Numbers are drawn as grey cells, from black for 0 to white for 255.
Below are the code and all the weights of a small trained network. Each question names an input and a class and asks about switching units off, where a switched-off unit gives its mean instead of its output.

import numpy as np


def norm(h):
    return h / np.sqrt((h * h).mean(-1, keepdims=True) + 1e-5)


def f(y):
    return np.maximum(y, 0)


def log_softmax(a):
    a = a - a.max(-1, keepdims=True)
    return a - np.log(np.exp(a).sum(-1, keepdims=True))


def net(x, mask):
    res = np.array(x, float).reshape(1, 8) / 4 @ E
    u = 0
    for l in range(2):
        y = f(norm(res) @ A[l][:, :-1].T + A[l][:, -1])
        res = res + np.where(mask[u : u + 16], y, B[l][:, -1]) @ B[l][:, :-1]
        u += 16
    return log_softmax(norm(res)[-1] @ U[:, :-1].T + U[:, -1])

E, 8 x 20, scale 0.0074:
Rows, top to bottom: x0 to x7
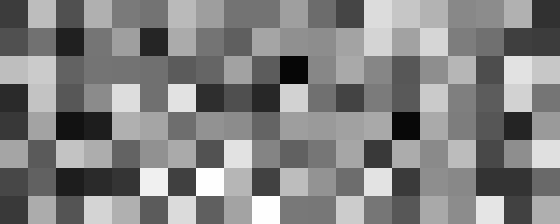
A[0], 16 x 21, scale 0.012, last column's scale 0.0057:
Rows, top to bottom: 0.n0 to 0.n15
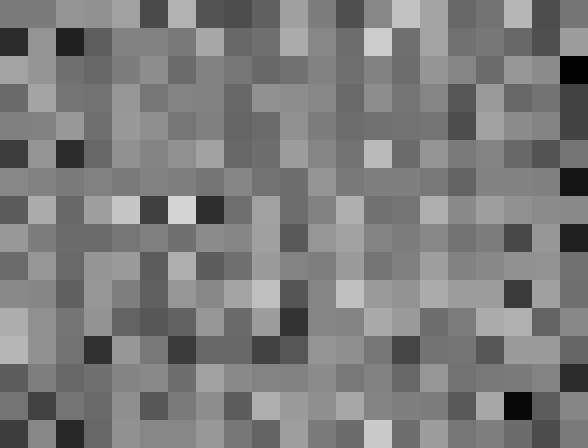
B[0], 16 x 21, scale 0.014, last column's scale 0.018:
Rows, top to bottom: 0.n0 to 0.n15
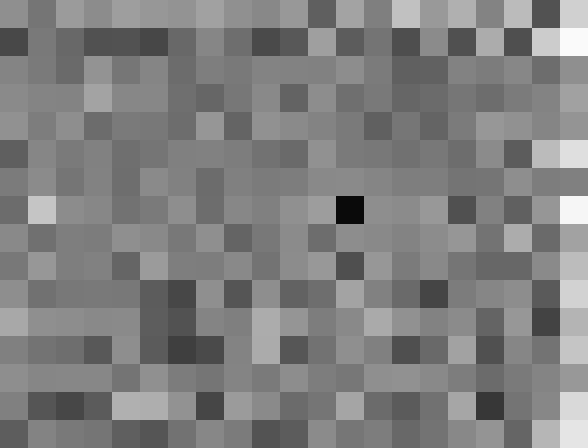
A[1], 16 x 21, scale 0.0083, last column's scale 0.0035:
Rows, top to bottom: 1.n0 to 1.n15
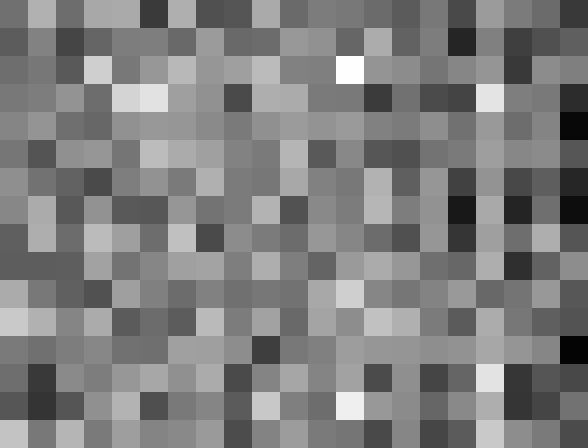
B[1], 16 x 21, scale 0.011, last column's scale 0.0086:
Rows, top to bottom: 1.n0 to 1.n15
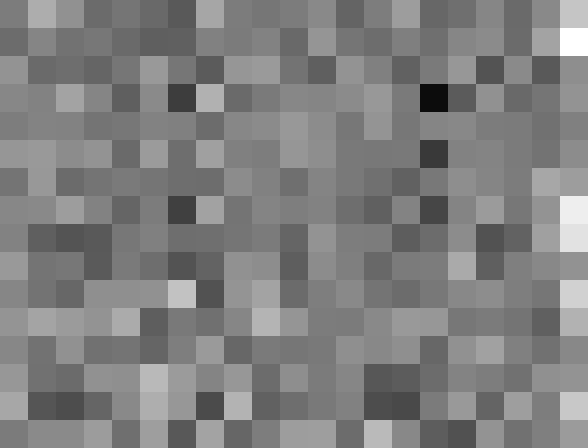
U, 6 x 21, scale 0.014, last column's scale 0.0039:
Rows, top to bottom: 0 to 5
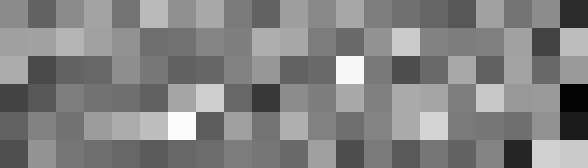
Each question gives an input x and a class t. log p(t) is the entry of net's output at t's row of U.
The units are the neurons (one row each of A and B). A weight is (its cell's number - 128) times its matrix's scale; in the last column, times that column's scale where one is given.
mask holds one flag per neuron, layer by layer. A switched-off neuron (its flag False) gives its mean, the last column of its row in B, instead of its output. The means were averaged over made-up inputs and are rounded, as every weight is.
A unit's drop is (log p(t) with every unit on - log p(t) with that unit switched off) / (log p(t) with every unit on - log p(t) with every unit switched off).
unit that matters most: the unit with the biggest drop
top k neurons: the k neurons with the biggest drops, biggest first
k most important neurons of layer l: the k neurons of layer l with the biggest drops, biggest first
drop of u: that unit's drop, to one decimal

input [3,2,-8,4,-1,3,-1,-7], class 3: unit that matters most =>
0.n0
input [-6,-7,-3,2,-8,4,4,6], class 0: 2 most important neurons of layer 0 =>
0.n1; 0.n7
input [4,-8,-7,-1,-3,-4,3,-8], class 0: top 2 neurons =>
0.n7; 0.n1
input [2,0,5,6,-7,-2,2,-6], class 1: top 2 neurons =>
0.n14; 0.n0
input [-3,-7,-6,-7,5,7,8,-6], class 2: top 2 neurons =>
0.n7; 0.n1
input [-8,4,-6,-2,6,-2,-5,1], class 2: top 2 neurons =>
0.n14; 0.n1
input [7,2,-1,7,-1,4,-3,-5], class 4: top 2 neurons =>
0.n0; 0.n10
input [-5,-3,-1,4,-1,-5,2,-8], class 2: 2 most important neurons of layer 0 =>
0.n12; 0.n7
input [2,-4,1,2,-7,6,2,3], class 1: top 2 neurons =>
0.n1; 0.n14
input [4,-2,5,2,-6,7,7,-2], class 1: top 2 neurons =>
0.n1; 0.n14
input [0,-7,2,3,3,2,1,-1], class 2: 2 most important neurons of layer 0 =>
0.n7; 0.n1
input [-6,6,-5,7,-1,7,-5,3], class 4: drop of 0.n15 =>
0.2
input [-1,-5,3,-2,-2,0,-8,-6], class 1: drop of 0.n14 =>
0.4
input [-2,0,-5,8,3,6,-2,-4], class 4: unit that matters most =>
0.n10
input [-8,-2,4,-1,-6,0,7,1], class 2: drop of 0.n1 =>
0.0
